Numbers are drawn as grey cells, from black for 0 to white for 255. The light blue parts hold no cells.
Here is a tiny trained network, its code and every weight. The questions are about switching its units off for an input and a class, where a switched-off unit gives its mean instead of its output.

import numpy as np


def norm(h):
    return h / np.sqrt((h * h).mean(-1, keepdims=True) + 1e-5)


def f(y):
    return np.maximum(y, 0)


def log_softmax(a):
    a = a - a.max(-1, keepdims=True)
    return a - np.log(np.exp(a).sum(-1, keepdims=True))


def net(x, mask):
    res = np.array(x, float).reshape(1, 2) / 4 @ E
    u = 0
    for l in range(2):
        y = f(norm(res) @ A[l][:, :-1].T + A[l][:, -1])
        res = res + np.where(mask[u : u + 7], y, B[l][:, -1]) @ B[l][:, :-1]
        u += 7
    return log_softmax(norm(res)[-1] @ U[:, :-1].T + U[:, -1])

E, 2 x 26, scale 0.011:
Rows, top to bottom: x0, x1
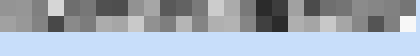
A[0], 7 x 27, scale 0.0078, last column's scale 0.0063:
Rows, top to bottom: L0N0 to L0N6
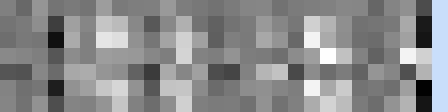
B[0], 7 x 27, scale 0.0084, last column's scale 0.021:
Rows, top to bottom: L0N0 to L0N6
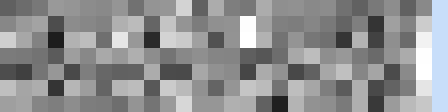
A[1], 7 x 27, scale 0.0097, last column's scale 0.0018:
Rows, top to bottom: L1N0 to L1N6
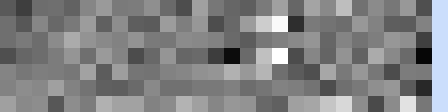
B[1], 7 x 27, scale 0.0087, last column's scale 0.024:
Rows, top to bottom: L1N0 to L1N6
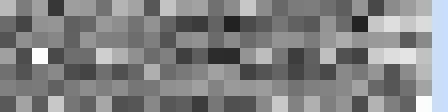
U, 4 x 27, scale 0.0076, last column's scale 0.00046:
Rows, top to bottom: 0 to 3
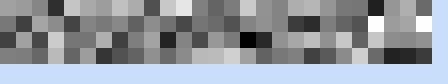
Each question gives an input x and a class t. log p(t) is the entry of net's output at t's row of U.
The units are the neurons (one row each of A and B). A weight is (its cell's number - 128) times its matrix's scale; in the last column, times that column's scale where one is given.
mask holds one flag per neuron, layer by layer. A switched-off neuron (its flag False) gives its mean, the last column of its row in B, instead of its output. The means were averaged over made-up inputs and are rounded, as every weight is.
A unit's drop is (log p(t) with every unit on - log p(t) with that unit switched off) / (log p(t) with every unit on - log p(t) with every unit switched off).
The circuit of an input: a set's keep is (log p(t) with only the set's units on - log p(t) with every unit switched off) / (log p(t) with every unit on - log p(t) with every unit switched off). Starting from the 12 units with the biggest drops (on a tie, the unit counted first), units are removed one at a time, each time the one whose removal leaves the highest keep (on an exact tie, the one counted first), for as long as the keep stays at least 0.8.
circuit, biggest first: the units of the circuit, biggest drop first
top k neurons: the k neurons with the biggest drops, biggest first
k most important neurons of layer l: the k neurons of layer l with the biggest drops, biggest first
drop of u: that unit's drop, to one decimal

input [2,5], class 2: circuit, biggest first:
[L1N6, L0N2]
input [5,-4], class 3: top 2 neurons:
[L0N4, L0N2]
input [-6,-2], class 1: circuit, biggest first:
[L0N4]
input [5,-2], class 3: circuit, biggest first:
[L1N1, L1N3, L0N2]
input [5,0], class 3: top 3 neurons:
[L0N3, L1N3, L1N1]
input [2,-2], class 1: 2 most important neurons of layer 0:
[L0N6, L0N3]
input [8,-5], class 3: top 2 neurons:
[L1N1, L1N3]
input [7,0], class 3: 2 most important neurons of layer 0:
[L0N3, L0N6]
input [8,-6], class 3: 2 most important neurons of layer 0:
[L0N4, L0N2]
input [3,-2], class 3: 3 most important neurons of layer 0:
[L0N3, L0N4, L0N2]
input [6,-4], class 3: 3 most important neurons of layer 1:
[L1N1, L1N3, L1N6]
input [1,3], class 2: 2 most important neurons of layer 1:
[L1N6, L1N0]
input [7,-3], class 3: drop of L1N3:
0.3
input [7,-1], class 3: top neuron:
[L0N3]
